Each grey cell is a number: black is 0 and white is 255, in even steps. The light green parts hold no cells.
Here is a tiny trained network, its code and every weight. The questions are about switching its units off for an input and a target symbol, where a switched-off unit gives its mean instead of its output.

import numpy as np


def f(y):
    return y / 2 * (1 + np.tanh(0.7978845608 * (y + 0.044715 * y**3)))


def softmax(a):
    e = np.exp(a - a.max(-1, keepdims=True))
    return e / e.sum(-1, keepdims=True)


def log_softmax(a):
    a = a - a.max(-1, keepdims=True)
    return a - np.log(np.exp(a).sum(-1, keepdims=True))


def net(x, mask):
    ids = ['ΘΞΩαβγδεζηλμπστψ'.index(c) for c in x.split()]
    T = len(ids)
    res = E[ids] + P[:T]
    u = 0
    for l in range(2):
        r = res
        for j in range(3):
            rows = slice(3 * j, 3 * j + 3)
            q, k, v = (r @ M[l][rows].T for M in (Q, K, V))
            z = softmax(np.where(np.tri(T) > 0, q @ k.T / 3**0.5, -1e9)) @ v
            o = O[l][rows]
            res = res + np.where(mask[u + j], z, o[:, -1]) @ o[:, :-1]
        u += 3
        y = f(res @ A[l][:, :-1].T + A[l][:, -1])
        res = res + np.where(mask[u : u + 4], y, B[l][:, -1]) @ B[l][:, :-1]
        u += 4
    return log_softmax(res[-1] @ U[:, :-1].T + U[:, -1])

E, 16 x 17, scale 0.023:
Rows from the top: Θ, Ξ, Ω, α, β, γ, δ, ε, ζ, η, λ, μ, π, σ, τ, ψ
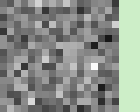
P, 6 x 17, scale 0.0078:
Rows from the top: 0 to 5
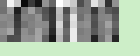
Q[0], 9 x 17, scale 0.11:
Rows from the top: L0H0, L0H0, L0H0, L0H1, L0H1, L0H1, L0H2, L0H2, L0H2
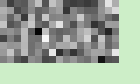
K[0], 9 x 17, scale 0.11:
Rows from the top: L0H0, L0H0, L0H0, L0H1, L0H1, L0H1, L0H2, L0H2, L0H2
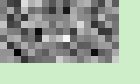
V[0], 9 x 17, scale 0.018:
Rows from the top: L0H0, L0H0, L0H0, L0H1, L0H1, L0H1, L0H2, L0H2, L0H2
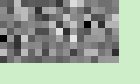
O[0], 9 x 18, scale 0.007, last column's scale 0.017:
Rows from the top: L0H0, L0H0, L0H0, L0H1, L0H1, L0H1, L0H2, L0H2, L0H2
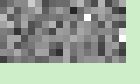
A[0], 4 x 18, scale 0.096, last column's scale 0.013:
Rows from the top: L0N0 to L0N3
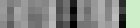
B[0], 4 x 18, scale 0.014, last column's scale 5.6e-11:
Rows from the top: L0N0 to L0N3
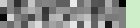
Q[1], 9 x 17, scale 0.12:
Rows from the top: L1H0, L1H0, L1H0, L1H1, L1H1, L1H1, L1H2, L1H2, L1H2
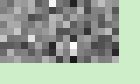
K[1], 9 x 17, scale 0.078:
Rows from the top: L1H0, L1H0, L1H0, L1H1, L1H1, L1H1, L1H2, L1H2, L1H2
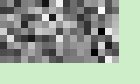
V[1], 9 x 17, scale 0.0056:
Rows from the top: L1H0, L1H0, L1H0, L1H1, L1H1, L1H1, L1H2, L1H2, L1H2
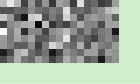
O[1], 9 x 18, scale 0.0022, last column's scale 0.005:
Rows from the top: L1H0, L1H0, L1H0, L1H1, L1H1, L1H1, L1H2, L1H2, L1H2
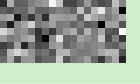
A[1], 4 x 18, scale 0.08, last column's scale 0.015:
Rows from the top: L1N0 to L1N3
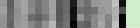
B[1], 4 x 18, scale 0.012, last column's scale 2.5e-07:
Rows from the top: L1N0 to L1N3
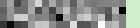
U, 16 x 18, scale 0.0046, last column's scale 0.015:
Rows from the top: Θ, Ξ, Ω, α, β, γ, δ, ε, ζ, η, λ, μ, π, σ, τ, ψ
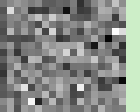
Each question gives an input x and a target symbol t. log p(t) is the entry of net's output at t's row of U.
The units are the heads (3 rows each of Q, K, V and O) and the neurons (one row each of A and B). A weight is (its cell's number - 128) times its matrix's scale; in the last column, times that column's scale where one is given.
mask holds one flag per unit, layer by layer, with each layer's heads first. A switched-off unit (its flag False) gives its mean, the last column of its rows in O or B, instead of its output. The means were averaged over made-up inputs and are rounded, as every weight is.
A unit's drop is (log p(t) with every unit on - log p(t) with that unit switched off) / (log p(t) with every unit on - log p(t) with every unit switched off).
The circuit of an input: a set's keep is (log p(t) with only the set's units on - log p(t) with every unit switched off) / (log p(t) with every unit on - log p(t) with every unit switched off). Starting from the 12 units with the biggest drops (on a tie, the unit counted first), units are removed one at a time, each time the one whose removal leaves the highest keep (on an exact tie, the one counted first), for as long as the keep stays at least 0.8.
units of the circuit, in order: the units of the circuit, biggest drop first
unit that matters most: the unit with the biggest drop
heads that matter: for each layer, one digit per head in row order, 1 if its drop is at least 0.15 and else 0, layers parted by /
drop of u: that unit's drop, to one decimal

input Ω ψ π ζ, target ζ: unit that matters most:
L0H1
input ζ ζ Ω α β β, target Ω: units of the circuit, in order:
[L0H0 L0H1]
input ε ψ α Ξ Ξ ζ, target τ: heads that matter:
010 / 000
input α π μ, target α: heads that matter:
100 / 000
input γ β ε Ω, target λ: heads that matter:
110 / 000
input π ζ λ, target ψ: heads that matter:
100 / 000
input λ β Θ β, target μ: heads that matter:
010 / 000
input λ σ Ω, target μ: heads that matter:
010 / 000
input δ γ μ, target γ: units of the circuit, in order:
[L1H2 L0H2]
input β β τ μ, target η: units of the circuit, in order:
[L0H1 L0H0]
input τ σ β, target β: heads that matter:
110 / 001
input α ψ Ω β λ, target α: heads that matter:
110 / 000
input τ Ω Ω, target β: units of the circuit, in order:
[L0H2 L0H1 L1H0]
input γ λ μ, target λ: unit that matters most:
L0H0
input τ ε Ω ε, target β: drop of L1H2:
0.1
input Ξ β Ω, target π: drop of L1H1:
0.1
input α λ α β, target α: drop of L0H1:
0.2
